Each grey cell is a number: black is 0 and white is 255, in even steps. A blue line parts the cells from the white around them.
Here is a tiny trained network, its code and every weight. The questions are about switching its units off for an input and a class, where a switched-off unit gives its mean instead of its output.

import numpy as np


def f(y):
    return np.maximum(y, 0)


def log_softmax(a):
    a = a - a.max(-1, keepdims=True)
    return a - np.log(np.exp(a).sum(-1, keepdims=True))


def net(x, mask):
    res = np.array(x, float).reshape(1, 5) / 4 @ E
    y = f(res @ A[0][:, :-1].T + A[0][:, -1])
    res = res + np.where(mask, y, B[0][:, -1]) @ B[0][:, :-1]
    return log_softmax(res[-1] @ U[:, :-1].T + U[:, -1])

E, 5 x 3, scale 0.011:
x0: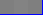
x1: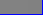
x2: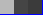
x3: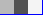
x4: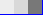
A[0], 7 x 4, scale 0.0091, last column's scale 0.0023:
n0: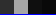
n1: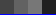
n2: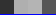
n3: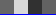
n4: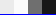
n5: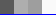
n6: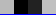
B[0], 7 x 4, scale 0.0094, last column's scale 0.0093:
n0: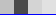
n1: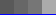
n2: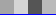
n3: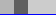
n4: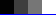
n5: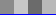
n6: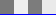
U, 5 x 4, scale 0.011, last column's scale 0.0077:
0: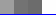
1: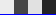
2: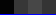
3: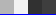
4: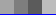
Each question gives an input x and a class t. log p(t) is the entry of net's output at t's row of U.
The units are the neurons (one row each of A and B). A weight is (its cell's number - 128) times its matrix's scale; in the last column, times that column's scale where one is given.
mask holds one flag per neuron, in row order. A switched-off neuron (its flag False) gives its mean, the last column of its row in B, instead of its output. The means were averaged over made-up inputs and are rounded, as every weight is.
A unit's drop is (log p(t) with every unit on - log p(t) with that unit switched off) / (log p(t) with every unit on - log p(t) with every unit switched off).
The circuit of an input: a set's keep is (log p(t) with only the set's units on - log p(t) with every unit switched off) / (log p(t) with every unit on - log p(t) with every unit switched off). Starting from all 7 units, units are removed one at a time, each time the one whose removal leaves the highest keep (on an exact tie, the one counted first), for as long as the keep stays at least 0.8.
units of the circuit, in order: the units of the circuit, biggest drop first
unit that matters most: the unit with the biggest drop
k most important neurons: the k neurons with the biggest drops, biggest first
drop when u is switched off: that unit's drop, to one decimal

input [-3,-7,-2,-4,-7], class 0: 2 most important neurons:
n4, n0
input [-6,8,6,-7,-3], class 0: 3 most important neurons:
n6, n0, n1
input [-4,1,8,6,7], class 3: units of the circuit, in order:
n6
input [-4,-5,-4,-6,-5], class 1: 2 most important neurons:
n0, n4
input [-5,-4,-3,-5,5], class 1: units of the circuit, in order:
n3, n0
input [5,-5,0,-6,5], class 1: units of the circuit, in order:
n3, n0
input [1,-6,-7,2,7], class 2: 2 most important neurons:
n4, n6
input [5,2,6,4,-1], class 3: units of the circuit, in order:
n6, n0
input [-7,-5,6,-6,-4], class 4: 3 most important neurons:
n6, n0, n4
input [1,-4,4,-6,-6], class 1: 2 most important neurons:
n0, n4
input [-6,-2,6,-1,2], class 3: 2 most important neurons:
n6, n0
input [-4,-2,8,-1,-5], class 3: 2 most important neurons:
n6, n4
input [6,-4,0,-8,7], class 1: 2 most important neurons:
n3, n0
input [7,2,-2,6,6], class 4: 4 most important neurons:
n0, n3, n4, n1
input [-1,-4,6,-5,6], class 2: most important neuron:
n4
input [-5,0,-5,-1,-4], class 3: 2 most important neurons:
n4, n2
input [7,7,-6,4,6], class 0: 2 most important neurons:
n4, n6
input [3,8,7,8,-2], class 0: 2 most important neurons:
n0, n6
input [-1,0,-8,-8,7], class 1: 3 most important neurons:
n3, n0, n6
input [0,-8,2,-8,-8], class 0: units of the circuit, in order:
n0, n4
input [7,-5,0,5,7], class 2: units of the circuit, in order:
n4, n0
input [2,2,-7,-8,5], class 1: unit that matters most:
n3
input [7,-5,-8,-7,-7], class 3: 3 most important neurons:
n2, n4, n5
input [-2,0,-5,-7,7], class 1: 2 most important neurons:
n3, n0
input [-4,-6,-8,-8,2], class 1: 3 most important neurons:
n0, n3, n6
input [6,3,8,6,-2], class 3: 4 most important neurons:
n6, n0, n4, n3
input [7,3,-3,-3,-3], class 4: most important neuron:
n4
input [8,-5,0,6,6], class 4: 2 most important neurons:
n0, n3
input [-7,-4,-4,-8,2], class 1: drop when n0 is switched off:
0.3
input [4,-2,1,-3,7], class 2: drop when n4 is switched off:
0.8
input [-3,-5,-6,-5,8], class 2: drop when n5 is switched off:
0.0
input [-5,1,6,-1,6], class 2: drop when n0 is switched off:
0.1
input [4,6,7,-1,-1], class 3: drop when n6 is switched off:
0.6
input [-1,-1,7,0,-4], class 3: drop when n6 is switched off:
0.7
